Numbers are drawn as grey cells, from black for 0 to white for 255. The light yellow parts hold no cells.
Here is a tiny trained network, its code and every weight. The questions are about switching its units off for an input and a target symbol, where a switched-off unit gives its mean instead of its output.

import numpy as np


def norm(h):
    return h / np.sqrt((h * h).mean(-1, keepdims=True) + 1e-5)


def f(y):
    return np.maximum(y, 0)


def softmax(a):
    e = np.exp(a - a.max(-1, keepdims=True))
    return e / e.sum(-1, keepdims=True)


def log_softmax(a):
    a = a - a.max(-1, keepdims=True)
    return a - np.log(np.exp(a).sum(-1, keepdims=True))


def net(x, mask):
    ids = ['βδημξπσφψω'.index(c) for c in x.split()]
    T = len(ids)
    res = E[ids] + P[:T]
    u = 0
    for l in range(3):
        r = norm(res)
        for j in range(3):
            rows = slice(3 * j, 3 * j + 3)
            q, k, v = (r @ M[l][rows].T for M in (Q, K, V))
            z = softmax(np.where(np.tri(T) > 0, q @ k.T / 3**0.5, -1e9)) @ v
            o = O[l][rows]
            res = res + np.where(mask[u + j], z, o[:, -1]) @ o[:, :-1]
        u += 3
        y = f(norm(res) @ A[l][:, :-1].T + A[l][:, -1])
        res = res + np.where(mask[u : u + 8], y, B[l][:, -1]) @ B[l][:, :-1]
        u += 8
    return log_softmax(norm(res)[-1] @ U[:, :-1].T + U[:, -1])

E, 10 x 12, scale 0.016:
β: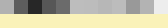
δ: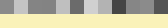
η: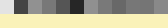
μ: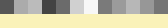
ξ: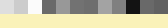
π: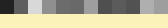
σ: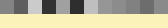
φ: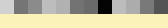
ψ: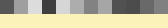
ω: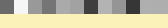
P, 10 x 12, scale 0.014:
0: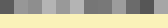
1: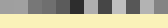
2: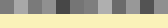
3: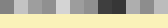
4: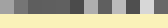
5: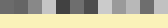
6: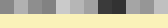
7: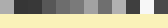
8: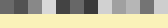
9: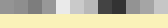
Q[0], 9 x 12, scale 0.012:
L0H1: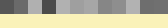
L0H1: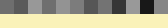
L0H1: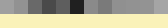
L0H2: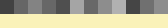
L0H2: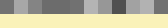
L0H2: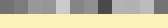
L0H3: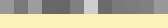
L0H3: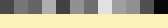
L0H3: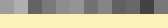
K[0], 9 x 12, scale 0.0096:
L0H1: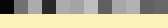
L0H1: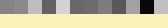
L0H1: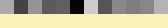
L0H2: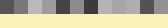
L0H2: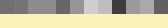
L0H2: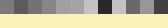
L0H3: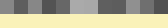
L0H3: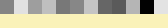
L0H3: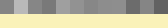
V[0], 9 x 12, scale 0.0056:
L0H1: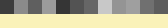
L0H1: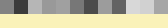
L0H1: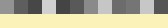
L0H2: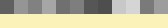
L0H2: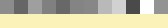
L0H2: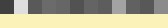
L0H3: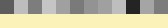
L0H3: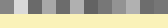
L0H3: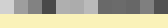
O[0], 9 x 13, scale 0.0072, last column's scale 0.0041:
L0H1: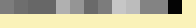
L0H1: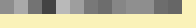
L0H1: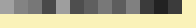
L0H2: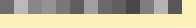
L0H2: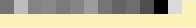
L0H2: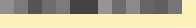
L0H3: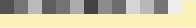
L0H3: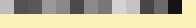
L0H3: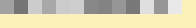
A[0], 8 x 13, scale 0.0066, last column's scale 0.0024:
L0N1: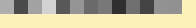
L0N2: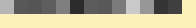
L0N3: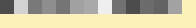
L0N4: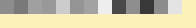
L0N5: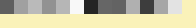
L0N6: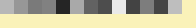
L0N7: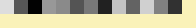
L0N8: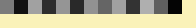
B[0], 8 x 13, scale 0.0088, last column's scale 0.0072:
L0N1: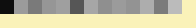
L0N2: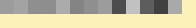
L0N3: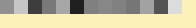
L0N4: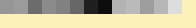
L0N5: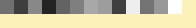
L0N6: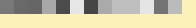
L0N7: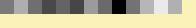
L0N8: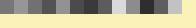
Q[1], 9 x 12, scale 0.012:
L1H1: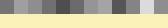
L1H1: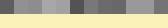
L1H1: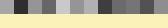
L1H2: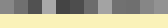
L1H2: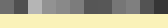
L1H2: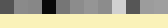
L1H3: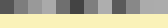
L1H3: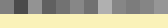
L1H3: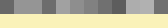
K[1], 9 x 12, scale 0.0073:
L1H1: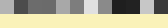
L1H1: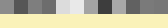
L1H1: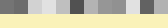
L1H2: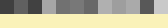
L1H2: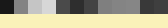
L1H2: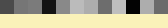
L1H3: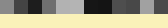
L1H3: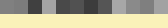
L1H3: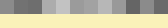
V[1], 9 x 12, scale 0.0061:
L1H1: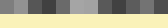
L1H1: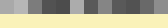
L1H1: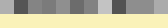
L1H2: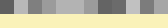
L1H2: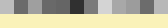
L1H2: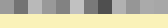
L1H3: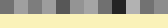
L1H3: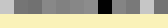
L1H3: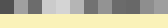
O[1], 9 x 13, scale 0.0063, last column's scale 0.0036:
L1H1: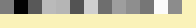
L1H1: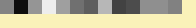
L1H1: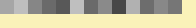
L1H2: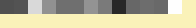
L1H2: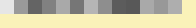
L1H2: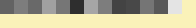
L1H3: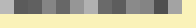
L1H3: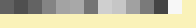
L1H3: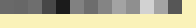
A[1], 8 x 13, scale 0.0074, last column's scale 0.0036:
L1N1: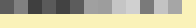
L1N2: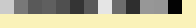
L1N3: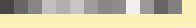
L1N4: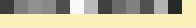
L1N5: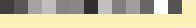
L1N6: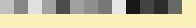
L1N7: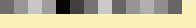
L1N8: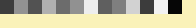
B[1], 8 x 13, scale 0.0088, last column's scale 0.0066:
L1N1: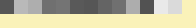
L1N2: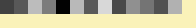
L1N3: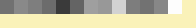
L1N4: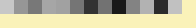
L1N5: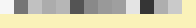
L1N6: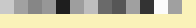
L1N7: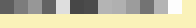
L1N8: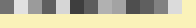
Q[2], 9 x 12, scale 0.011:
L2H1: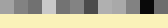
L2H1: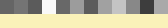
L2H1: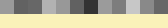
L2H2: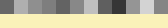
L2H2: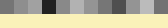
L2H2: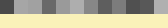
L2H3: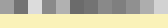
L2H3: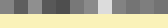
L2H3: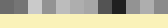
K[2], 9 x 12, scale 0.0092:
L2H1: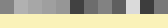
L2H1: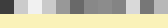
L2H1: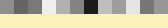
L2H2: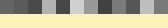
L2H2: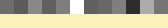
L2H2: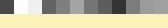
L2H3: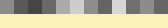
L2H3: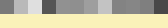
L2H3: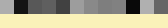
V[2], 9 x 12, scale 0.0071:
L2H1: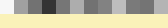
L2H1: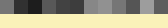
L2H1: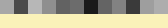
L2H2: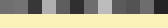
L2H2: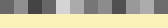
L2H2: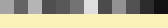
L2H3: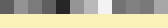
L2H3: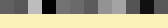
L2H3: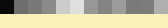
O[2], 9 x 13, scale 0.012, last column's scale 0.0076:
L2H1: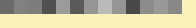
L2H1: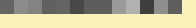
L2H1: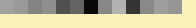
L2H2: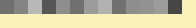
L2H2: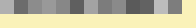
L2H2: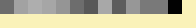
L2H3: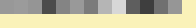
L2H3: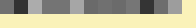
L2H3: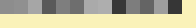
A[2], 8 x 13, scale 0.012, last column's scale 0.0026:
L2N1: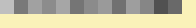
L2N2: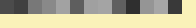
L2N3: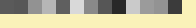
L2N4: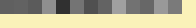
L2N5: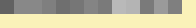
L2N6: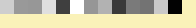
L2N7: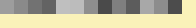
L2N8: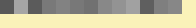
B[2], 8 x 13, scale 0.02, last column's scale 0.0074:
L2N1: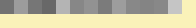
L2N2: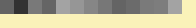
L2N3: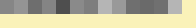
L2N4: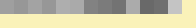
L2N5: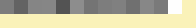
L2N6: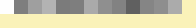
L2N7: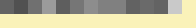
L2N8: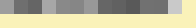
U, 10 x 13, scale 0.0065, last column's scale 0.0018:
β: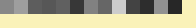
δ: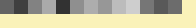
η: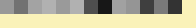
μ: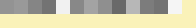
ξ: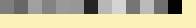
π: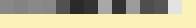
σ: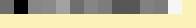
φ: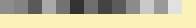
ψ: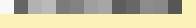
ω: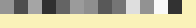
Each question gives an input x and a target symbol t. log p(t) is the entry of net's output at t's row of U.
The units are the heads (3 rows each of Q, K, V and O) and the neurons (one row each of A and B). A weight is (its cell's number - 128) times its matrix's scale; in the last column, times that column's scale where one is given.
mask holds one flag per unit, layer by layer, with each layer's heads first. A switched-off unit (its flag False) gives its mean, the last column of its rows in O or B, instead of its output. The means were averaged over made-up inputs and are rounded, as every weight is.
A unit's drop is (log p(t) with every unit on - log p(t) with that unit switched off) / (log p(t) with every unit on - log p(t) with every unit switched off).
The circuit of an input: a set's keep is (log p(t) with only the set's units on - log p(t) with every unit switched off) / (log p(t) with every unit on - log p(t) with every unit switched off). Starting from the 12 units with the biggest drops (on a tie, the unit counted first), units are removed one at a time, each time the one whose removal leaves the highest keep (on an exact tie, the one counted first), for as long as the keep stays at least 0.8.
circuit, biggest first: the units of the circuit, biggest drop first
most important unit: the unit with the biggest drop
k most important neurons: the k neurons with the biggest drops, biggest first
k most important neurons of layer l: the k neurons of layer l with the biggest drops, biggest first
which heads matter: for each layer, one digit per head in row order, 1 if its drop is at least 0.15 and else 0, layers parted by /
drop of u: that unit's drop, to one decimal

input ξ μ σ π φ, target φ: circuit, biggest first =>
[L0N7]
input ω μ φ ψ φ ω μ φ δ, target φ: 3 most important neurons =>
[L0N4, L0N3, L1N2]
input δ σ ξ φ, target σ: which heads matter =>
000 / 000 / 100
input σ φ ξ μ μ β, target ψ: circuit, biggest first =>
[L2H1, L2N6]
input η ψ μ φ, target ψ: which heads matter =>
001 / 000 / 000
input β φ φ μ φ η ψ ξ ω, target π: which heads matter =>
011 / 000 / 000
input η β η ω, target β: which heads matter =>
000 / 000 / 001
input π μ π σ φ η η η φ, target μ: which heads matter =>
111 / 100 / 100
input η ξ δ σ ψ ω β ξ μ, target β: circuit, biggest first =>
[L1N8, L0H3]
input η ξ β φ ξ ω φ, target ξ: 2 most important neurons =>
[L0N5, L1N6]
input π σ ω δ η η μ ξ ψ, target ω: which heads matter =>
100 / 000 / 000
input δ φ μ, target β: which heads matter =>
010 / 000 / 000
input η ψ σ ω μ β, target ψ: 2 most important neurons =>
[L1N2, L2N6]
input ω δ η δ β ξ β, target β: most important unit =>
L2H3
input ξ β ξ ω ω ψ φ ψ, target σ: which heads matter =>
001 / 000 / 001
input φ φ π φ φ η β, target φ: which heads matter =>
000 / 000 / 001
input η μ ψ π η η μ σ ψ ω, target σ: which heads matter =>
000 / 000 / 100
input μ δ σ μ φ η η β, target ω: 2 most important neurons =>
[L0N7, L1N2]
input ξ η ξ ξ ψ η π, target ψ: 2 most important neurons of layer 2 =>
[L2N6, L2N3]
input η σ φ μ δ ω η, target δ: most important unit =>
L2N3
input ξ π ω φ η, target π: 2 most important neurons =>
[L0N7, L0N8]
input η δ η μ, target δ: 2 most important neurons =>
[L0N1, L2N3]
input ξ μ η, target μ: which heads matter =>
100 / 000 / 000
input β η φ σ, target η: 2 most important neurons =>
[L1N1, L0N7]
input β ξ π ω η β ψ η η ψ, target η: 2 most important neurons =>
[L0N7, L0N8]
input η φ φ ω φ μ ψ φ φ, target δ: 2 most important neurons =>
[L0N6, L1N3]
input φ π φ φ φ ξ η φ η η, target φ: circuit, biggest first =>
[L2H3]
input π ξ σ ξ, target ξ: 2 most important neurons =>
[L0N5, L1N6]
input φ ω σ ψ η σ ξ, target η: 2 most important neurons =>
[L0N7, L2N4]
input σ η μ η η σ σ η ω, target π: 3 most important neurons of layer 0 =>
[L0N3, L0N2, L0N1]
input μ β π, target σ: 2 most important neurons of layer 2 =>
[L2N2, L2N4]
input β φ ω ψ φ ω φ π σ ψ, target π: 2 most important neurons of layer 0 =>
[L0N5, L0N8]
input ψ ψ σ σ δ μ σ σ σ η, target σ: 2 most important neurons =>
[L0N8, L1N6]
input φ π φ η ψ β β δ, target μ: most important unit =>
L2H2
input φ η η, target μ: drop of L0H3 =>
0.0
